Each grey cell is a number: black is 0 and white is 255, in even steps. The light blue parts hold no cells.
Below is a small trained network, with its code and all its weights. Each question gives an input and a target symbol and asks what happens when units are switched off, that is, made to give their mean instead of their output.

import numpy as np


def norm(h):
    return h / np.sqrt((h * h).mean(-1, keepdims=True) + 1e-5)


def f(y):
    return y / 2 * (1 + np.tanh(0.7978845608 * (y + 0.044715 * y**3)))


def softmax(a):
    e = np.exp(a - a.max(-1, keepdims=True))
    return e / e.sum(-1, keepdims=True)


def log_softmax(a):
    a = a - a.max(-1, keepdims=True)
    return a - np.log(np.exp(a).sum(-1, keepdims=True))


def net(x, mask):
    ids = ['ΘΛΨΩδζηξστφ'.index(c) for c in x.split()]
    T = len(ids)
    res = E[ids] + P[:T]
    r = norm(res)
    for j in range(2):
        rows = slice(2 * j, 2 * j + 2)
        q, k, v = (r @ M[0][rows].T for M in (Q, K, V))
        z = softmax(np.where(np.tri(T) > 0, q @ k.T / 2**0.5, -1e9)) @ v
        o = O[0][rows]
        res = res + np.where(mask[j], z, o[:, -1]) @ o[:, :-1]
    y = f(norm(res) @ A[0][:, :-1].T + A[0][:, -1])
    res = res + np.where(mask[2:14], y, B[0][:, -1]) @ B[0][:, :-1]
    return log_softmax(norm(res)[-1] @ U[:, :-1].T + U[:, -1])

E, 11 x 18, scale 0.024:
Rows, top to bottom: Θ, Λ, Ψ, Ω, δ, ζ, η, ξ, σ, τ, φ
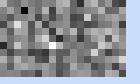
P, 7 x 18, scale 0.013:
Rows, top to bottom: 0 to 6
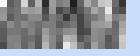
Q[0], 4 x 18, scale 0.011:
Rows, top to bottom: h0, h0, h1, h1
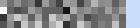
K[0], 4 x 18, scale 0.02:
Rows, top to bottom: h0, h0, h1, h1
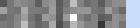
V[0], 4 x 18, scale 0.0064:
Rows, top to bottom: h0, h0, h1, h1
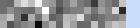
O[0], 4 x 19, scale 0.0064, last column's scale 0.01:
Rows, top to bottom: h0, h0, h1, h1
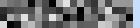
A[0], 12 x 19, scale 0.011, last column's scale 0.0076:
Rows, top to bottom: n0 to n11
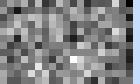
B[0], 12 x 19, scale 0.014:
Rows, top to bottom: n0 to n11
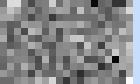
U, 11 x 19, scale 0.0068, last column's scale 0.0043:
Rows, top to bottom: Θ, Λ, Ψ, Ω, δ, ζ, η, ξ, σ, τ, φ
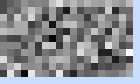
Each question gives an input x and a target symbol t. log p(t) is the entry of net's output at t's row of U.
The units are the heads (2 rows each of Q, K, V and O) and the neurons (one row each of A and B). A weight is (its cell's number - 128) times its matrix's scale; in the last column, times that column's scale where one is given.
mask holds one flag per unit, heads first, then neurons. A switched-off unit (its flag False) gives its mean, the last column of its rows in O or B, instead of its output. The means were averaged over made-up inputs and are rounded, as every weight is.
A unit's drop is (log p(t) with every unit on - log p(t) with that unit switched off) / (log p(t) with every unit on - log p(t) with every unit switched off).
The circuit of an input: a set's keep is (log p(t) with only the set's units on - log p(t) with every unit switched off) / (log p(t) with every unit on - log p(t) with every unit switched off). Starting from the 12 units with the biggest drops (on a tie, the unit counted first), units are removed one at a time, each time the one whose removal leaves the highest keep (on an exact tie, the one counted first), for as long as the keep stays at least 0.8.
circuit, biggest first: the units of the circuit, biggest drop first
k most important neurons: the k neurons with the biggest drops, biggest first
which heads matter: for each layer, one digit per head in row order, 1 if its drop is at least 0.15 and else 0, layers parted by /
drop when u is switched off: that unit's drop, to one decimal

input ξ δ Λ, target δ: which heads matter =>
11
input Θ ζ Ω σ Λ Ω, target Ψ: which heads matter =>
11
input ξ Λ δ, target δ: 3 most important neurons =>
[n2 n8 n6]
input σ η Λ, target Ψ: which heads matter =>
11
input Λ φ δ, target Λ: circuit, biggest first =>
[h0]
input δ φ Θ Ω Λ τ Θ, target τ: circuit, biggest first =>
[h0 h1 n0]
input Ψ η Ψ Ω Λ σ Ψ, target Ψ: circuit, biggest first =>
[h1 h0 n4]
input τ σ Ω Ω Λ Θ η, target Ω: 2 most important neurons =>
[n2 n11]
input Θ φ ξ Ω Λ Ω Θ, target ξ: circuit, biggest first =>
[h1 n5 n11]
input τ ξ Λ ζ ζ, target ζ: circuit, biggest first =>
[h1 h0 n11]
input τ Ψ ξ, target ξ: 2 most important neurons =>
[n1 n6]
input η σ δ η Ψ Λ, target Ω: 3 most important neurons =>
[n11 n5 n6]
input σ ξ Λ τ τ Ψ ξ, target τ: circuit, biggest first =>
[h1 h0 n0]
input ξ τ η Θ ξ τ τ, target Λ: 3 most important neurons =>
[n11 n8 n6]
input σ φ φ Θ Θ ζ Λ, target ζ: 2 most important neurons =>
[n11 n1]
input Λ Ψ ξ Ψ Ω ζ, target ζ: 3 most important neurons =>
[n1 n11 n0]
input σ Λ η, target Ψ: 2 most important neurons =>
[n2 n11]
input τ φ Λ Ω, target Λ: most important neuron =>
[n1]
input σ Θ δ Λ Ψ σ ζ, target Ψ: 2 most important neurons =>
[n4 n11]
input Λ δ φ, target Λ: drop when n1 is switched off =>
0.2
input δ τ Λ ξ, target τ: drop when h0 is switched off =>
1.2
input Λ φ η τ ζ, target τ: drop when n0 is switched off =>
0.6
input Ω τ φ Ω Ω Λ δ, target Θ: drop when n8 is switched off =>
0.3
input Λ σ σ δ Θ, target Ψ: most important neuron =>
[n4]
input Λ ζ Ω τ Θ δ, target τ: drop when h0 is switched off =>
1.2
